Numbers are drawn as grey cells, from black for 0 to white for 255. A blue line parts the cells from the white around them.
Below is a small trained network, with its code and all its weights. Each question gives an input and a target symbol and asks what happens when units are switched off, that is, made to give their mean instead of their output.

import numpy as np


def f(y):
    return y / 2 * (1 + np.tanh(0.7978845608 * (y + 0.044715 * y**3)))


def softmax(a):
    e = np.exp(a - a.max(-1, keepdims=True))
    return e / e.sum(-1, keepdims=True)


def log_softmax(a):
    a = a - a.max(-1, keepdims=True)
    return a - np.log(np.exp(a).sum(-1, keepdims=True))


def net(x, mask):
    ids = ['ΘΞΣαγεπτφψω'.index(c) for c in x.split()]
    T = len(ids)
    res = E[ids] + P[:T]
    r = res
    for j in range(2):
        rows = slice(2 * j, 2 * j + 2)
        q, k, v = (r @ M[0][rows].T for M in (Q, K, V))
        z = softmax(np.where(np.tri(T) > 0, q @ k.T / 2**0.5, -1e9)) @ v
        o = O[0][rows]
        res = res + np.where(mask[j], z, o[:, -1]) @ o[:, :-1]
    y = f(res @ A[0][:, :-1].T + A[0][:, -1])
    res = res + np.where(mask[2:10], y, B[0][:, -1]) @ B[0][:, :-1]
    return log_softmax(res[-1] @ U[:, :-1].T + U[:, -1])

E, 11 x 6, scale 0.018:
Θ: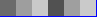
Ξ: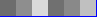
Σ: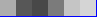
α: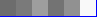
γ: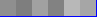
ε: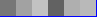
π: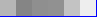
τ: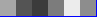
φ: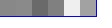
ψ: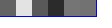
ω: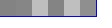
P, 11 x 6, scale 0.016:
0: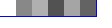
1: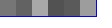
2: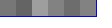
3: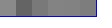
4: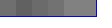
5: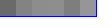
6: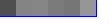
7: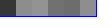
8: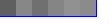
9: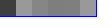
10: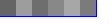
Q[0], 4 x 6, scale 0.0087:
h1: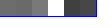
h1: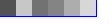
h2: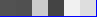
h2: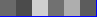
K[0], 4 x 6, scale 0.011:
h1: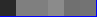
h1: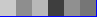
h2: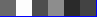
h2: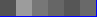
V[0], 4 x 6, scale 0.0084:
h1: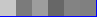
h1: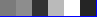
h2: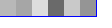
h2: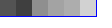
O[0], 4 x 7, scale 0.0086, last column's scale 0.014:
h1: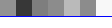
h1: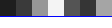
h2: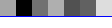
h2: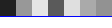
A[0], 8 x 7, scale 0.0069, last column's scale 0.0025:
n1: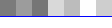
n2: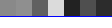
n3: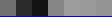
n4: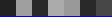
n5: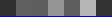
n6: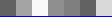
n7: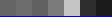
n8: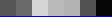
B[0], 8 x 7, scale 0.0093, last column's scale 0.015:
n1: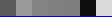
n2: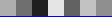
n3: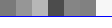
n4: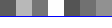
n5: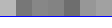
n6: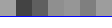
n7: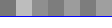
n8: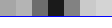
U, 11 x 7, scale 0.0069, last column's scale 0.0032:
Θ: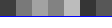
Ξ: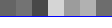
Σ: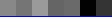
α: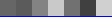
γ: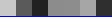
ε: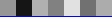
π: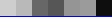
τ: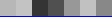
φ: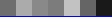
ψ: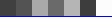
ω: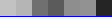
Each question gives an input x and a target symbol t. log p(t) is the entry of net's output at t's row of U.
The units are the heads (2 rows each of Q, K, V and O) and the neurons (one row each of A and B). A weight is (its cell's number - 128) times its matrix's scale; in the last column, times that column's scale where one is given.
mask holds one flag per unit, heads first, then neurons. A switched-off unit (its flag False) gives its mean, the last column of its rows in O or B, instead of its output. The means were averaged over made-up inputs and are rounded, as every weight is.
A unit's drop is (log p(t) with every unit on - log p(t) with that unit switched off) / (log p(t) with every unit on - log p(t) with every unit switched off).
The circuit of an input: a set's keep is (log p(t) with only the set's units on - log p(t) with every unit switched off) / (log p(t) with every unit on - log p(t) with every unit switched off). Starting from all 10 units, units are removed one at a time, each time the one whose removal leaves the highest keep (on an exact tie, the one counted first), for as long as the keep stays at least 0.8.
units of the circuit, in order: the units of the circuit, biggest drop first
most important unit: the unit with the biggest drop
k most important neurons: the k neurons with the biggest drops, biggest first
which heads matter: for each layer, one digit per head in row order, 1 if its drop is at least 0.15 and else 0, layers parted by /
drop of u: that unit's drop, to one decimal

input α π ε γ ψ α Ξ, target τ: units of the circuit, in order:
[h1]
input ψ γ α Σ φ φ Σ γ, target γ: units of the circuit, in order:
[h2 n2]
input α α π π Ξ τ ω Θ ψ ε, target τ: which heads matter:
11
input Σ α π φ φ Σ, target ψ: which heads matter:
01
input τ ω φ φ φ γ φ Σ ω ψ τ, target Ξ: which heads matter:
11
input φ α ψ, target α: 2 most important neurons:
[n4 n2]
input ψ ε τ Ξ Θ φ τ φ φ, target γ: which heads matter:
01
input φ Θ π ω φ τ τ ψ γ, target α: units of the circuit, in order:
[h2 h1 n4]
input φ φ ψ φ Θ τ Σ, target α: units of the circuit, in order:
[h1 h2 n8]
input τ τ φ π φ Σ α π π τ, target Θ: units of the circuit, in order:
[h2 n4 h1]
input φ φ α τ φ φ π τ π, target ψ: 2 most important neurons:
[n1 n2]
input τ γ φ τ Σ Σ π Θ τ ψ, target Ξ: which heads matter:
10
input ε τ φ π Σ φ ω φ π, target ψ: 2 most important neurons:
[n1 n8]
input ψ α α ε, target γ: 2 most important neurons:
[n2 n1]
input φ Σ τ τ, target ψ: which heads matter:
11
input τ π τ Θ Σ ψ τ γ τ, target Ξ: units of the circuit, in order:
[h1 h2 n4]
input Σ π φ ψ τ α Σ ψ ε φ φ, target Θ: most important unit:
n8
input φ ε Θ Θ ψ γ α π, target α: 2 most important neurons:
[n8 n1]
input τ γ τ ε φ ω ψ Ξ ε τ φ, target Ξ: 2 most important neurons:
[n4 n2]
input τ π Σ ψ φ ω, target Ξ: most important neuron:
[n2]
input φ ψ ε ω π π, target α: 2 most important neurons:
[n1 n8]
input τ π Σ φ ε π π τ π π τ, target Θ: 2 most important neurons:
[n4 n7]
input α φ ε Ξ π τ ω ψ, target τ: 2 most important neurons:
[n1 n3]
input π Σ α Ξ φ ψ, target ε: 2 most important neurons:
[n1 n8]
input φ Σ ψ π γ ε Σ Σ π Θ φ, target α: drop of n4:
0.4
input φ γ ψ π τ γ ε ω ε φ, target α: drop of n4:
0.3
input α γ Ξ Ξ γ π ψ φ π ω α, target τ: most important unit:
h1
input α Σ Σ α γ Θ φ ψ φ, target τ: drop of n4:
0.0
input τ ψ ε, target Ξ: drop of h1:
0.6
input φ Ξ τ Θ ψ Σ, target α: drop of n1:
0.1
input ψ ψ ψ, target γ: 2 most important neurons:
[n2 n1]
